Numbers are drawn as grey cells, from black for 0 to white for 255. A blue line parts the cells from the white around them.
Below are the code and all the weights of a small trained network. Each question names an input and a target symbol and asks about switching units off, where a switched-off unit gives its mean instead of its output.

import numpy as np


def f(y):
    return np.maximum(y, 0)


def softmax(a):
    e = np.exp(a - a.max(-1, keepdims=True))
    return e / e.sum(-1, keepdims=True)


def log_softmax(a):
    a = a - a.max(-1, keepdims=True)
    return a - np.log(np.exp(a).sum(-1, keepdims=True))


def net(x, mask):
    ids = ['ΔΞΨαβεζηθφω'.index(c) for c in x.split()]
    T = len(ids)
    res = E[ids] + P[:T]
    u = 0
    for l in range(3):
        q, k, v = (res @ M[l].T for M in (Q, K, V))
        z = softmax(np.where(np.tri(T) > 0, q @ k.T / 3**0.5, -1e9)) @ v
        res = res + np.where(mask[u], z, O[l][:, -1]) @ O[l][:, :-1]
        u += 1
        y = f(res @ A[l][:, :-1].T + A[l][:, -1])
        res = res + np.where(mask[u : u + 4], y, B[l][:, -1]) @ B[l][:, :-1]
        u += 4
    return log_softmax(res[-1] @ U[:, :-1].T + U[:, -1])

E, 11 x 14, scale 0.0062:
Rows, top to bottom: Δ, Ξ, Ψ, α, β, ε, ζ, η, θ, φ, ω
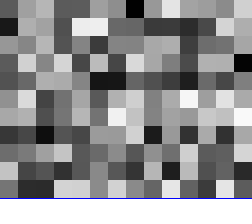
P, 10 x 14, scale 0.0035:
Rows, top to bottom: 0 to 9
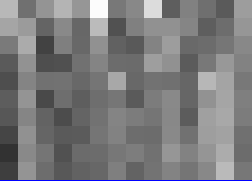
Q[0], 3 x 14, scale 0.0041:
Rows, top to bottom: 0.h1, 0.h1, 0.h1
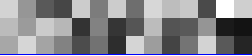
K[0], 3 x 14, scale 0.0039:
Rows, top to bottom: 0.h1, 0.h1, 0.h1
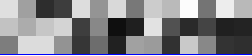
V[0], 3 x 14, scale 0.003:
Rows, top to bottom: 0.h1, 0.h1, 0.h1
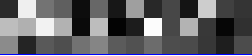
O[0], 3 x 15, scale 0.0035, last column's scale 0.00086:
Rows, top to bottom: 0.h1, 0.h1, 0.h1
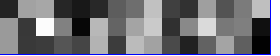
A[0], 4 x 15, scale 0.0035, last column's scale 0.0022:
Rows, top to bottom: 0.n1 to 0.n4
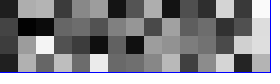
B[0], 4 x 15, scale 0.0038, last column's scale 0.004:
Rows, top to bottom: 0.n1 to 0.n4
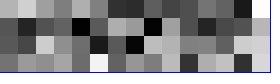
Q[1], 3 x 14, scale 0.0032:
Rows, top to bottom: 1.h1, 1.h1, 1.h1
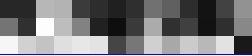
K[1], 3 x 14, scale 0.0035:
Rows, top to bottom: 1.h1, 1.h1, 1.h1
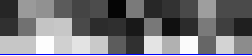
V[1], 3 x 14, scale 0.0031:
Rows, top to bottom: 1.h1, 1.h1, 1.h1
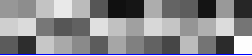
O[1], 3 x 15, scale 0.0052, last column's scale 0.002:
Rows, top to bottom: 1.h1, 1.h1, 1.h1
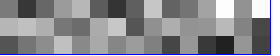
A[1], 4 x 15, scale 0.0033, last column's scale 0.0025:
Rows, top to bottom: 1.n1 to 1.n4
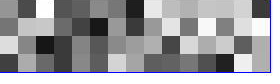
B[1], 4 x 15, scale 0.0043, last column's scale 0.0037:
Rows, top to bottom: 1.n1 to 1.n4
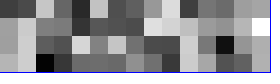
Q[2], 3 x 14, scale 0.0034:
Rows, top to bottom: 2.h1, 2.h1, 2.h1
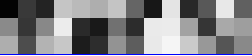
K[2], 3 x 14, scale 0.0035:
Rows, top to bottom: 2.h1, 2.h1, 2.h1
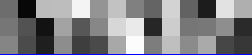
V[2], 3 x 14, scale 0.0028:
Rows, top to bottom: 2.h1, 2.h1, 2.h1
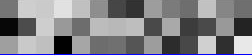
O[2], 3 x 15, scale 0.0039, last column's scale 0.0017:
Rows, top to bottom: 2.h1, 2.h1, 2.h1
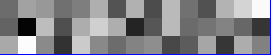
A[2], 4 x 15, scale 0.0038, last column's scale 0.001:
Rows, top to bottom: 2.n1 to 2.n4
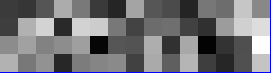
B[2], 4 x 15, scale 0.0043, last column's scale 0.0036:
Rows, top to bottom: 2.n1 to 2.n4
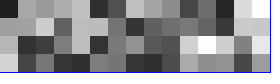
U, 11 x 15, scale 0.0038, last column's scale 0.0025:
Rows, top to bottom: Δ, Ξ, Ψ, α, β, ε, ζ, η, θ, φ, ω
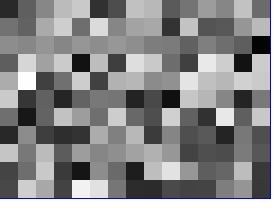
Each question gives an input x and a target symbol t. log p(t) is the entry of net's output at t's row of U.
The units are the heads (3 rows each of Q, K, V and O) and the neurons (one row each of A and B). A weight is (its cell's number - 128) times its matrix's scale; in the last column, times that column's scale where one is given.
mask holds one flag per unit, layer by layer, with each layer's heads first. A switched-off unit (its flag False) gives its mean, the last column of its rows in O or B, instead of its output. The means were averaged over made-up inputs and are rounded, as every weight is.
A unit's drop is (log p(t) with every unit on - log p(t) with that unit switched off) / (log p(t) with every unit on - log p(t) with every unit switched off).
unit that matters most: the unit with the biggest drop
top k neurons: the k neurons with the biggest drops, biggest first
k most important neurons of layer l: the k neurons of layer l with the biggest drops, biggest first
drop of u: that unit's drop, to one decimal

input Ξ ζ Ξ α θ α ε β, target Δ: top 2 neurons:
(2.n1 0.n3)
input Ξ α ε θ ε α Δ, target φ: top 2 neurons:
(1.n1 0.n3)
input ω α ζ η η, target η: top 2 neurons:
(0.n2 1.n4)
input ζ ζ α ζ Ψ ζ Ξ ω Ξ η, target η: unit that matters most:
0.n2
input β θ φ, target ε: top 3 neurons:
(2.n4 2.n3 1.n3)
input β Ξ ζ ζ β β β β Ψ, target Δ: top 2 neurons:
(0.n3 2.n1)
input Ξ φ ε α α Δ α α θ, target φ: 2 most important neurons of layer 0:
(0.n3 0.n4)
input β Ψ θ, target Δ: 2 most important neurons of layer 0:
(0.n3 0.n4)
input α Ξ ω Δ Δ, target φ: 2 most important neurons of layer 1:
(1.n1 1.n2)
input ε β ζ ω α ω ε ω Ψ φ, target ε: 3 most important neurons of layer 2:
(2.n4 2.n3 2.n1)
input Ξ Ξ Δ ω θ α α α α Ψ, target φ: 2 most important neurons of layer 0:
(0.n3 0.n4)
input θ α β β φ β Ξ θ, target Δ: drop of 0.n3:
0.3
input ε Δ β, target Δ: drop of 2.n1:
0.3
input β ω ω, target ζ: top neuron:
(0.n2)
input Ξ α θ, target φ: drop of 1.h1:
0.2
